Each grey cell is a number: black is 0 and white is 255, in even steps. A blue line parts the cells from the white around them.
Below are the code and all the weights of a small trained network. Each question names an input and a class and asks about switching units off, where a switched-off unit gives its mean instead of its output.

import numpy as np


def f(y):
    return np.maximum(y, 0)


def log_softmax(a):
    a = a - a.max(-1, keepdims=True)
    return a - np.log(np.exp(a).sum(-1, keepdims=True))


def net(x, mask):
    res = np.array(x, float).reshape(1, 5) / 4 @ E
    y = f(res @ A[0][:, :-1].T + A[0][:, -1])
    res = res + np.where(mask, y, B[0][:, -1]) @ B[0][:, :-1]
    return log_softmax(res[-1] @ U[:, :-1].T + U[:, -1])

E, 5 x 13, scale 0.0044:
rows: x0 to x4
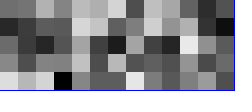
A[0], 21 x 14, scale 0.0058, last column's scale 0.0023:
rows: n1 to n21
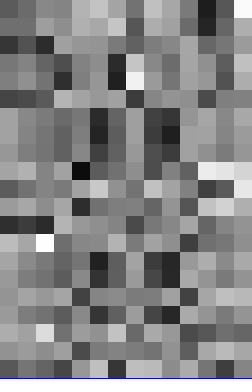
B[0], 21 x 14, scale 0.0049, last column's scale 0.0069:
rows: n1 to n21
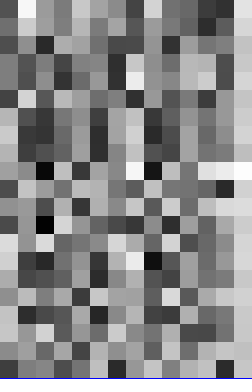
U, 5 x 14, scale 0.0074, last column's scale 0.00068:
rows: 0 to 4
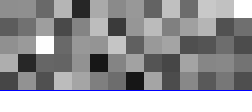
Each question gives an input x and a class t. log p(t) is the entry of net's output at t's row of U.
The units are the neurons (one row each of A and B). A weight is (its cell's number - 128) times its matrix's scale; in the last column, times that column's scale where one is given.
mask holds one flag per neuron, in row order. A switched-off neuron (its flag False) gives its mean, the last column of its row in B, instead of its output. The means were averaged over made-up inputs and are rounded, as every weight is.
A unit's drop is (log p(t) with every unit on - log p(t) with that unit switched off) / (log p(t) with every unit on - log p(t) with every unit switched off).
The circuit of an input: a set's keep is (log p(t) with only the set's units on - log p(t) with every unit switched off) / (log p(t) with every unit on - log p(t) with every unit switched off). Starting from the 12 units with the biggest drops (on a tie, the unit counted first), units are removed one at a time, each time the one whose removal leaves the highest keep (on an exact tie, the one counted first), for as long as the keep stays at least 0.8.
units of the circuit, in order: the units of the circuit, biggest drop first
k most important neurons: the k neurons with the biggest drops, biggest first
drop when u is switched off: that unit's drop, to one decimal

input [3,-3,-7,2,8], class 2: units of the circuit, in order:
[n19, n14]
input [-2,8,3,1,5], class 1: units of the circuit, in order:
[n21]
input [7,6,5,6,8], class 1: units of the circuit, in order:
[n21, n1]
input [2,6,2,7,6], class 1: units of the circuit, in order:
[n21, n1, n11]
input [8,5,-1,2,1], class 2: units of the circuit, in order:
[n19, n2]
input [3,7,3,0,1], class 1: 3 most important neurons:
[n21, n5, n4]
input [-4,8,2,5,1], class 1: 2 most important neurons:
[n21, n5]
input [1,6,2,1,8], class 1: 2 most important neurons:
[n21, n5]
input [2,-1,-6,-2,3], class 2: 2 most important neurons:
[n19, n14]
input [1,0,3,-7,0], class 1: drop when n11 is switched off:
-0.1
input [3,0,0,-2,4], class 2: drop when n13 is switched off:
0.1
